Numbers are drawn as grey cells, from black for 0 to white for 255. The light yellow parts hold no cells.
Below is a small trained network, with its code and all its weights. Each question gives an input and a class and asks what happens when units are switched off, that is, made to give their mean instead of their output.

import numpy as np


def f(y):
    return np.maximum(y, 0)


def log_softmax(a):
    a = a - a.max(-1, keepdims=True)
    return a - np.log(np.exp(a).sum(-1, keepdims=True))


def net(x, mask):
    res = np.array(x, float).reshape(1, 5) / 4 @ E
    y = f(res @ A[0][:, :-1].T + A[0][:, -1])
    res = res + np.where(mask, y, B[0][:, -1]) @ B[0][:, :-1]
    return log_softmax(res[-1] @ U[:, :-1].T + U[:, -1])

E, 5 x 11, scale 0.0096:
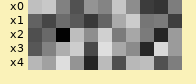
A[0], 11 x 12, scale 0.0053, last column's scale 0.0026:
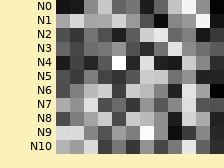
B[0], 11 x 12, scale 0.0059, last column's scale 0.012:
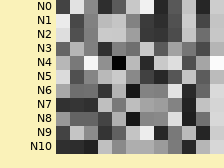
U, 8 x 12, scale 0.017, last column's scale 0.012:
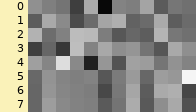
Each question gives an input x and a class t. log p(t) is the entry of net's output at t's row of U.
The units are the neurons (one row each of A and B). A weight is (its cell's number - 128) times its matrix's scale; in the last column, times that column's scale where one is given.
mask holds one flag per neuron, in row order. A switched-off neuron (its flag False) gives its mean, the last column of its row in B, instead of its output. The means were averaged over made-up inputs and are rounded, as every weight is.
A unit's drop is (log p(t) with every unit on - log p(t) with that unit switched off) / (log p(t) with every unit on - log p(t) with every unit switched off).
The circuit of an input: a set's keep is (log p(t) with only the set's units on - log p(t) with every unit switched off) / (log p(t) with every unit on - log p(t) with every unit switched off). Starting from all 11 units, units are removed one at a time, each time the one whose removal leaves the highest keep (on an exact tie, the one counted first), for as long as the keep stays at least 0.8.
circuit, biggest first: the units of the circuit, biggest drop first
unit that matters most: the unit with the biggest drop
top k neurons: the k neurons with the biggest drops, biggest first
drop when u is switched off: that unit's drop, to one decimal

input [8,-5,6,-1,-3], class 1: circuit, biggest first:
[N9]
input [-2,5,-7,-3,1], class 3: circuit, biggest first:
[N7 N10]
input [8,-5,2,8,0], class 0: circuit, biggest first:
[N8 N6]
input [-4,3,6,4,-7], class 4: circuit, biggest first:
[N4 N10]
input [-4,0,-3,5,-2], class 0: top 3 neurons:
[N6 N8 N9]
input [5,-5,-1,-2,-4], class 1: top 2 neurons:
[N9 N2]
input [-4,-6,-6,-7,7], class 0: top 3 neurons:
[N4 N3 N2]
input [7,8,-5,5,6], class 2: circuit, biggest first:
[N2 N5]
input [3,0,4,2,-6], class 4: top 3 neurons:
[N4 N10 N7]
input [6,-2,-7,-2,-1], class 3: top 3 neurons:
[N10 N7 N0]
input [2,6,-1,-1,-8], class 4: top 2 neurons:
[N4 N1]
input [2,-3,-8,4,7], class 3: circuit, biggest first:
[N10 N7]
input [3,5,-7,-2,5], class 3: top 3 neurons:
[N7 N10 N4]
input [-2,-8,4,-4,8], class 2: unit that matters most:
N4
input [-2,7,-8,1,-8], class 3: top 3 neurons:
[N10 N7 N1]
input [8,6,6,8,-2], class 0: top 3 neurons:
[N8 N6 N0]
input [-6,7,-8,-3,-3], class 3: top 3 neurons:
[N7 N10 N1]
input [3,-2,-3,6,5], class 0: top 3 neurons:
[N4 N6 N8]
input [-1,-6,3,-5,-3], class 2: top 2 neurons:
[N6 N8]
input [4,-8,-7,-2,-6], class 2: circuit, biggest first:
[N1]
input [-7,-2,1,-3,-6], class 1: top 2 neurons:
[N0 N3]
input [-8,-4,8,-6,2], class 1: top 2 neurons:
[N0 N3]
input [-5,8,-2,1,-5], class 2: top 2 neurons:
[N2 N5]
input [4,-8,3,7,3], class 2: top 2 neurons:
[N1 N3]
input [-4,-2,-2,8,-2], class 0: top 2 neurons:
[N6 N8]
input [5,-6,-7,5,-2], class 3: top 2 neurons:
[N10 N7]
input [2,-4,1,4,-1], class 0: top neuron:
[N2]
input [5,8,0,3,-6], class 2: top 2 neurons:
[N2 N5]
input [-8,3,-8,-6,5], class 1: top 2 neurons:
[N0 N3]
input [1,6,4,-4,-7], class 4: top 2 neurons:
[N4 N1]
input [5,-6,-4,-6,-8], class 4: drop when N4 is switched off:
0.7
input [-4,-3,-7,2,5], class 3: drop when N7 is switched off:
0.2
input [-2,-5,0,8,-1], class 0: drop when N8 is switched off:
0.2
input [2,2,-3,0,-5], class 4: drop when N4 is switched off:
0.6
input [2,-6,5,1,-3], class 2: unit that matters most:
N1
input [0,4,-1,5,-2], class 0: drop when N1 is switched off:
0.1
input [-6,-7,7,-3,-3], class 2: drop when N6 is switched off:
0.0
